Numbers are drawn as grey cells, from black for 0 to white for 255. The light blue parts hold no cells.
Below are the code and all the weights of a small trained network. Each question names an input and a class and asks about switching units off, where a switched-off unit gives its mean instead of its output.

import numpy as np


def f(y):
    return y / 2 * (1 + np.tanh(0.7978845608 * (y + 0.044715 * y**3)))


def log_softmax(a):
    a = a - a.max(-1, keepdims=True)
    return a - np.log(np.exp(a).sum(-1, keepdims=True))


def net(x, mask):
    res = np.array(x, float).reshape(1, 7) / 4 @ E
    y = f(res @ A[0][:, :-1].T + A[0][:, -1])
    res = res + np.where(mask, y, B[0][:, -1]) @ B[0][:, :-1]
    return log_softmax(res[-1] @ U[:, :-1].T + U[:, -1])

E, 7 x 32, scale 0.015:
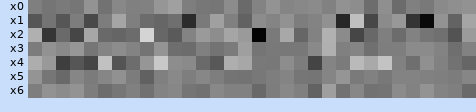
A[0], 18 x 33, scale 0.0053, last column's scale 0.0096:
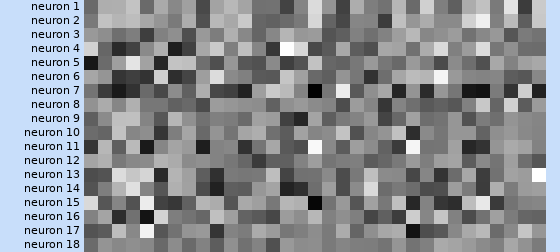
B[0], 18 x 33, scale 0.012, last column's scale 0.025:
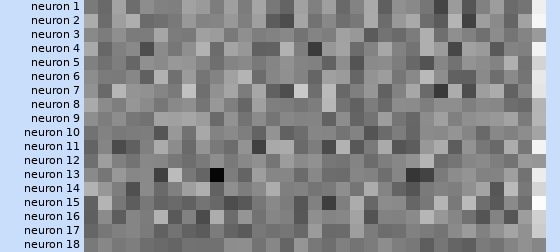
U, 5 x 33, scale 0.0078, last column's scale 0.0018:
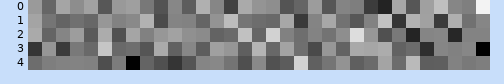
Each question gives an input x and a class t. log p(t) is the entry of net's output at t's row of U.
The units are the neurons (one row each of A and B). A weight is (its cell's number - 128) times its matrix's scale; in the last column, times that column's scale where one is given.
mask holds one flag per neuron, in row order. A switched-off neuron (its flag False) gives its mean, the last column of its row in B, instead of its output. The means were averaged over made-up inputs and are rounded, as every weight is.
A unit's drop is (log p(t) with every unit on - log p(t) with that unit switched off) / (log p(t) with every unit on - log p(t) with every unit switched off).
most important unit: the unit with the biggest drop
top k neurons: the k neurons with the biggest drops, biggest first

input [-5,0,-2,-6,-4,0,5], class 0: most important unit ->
neuron 4
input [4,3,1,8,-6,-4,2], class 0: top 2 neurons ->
neuron 4; neuron 15
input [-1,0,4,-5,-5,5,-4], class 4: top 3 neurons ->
neuron 2; neuron 1; neuron 15
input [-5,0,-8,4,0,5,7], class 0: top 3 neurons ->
neuron 1; neuron 2; neuron 4
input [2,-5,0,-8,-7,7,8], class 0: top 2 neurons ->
neuron 11; neuron 2
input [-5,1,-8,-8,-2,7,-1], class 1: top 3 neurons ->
neuron 11; neuron 7; neuron 9
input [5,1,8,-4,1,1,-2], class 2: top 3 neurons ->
neuron 7; neuron 11; neuron 13
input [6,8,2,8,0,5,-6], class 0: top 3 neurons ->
neuron 7; neuron 6; neuron 4
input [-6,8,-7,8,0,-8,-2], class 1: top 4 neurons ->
neuron 14; neuron 5; neuron 11; neuron 9
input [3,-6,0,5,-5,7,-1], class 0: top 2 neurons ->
neuron 2; neuron 11
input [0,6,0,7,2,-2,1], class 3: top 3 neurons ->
neuron 11; neuron 2; neuron 1
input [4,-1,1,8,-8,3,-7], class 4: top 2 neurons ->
neuron 7; neuron 2
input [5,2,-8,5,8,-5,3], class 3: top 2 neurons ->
neuron 11; neuron 16
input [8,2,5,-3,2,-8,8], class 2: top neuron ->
neuron 7
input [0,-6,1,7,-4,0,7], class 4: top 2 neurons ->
neuron 15; neuron 7
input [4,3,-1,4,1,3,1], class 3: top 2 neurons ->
neuron 4; neuron 13
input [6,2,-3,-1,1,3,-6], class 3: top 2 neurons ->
neuron 4; neuron 13
